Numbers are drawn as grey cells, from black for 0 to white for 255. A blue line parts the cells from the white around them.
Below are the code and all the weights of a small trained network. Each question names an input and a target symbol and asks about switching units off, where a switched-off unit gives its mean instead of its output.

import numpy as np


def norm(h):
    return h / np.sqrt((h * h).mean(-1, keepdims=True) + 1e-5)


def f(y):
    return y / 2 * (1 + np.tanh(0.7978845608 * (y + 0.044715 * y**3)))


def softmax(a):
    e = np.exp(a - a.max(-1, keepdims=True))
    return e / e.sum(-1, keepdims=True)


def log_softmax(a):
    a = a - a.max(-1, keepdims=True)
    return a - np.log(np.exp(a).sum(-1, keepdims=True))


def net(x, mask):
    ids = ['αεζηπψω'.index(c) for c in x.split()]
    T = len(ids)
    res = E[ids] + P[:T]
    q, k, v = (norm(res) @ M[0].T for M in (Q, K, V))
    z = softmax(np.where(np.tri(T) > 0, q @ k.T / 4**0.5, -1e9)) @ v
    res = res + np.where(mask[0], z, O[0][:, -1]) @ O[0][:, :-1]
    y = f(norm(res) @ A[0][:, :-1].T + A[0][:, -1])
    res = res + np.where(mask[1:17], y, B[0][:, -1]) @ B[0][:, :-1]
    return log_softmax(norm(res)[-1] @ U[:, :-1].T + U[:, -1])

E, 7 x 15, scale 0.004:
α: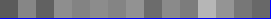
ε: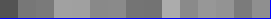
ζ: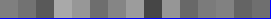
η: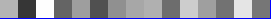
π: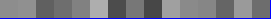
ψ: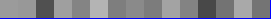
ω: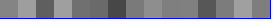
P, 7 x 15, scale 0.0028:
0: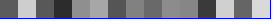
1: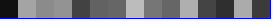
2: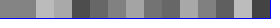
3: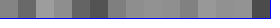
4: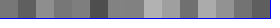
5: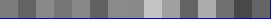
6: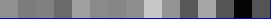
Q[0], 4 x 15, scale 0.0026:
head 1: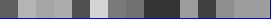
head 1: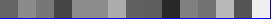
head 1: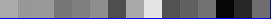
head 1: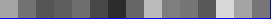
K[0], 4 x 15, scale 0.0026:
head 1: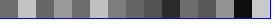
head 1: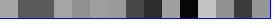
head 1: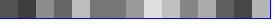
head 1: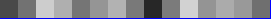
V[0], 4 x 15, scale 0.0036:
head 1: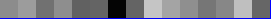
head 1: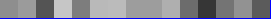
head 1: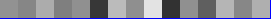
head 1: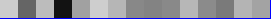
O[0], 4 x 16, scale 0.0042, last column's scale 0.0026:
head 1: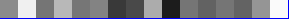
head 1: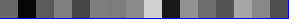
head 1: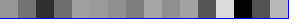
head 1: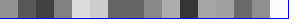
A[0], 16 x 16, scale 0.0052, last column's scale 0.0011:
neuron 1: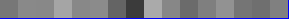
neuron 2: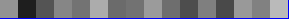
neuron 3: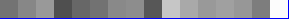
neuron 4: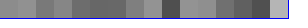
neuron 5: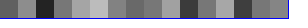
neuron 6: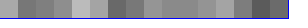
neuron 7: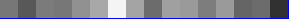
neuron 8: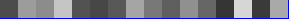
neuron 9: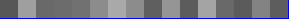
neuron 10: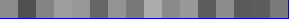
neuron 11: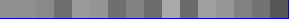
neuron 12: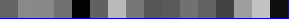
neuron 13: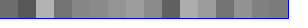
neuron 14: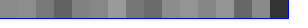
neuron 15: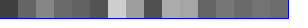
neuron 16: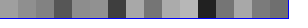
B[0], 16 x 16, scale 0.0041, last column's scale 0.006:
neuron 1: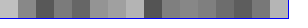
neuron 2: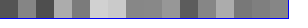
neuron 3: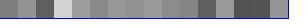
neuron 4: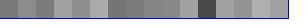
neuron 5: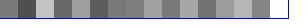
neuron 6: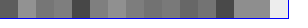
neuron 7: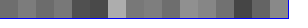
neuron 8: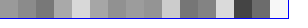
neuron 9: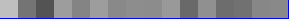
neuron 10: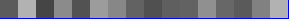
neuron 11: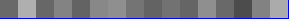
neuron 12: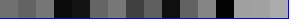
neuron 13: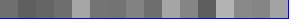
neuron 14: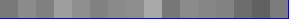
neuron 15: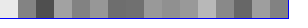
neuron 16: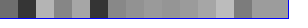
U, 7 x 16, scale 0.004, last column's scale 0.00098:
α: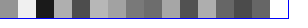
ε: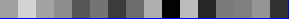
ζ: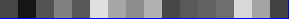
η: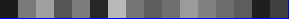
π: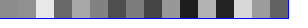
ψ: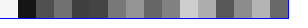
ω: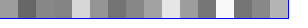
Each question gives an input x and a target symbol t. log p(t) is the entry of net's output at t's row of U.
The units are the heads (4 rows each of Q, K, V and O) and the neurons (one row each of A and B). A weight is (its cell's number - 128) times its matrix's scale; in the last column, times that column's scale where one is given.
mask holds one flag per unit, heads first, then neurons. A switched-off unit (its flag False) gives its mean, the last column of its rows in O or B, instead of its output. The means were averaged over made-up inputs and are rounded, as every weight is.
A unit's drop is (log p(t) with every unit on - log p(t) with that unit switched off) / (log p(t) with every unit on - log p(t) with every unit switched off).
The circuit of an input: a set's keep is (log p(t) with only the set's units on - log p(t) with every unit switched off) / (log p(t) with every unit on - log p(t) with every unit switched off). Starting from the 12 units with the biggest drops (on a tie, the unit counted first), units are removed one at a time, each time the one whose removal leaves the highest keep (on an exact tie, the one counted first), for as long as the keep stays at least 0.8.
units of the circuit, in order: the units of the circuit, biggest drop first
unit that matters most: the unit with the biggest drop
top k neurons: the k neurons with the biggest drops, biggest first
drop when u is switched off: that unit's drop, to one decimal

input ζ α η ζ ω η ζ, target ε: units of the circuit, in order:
[head 1; neuron 8; neuron 5; neuron 4]
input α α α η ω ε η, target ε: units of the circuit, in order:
[neuron 8; head 1; neuron 4]
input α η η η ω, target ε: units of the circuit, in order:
[neuron 8]
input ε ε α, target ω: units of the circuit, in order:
[neuron 8; head 1]
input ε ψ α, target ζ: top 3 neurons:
[neuron 12; neuron 8; neuron 5]
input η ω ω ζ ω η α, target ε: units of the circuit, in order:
[head 1; neuron 8; neuron 5]
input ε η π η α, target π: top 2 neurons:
[neuron 5; neuron 8]
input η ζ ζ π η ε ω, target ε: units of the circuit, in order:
[neuron 8; neuron 5]
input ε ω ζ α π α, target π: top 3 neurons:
[neuron 12; neuron 8; neuron 10]
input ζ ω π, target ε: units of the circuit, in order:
[head 1; neuron 12; neuron 8]
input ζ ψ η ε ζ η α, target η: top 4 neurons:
[neuron 5; neuron 8; neuron 7; neuron 15]
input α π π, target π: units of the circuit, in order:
[head 1; neuron 12; neuron 8]
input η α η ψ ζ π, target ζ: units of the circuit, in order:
[neuron 8; neuron 5; neuron 2]
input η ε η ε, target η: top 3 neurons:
[neuron 5; neuron 8; neuron 6]
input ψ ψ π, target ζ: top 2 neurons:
[neuron 12; neuron 2]
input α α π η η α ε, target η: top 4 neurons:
[neuron 5; neuron 8; neuron 7; neuron 15]
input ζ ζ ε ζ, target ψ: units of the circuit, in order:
[neuron 12; head 1; neuron 15; neuron 8]
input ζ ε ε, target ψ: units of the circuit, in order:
[head 1; neuron 15]
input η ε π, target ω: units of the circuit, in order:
[neuron 16]
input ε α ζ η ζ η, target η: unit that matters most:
neuron 8
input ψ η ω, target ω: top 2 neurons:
[neuron 8; neuron 6]
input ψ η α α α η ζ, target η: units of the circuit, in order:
[neuron 5; neuron 8]
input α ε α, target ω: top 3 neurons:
[neuron 8; neuron 6; neuron 13]
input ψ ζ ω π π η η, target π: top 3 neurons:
[neuron 8; neuron 3; neuron 7]
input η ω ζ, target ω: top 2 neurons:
[neuron 8; neuron 6]
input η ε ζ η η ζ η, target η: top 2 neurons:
[neuron 8; neuron 7]
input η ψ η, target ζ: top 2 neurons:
[neuron 8; neuron 6]
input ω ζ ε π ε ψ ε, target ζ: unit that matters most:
neuron 12
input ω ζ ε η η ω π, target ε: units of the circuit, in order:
[head 1; neuron 8; neuron 5]
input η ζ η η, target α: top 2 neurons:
[neuron 5; neuron 10]
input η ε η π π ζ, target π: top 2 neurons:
[neuron 8; neuron 5]
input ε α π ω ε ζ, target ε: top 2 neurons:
[neuron 12; neuron 4]
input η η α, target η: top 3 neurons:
[neuron 5; neuron 8; neuron 6]
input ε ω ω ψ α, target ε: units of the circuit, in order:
[head 1]
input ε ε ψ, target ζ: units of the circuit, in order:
[head 1; neuron 12; neuron 8]
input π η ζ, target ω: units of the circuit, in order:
[neuron 8; head 1]
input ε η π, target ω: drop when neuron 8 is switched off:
0.3
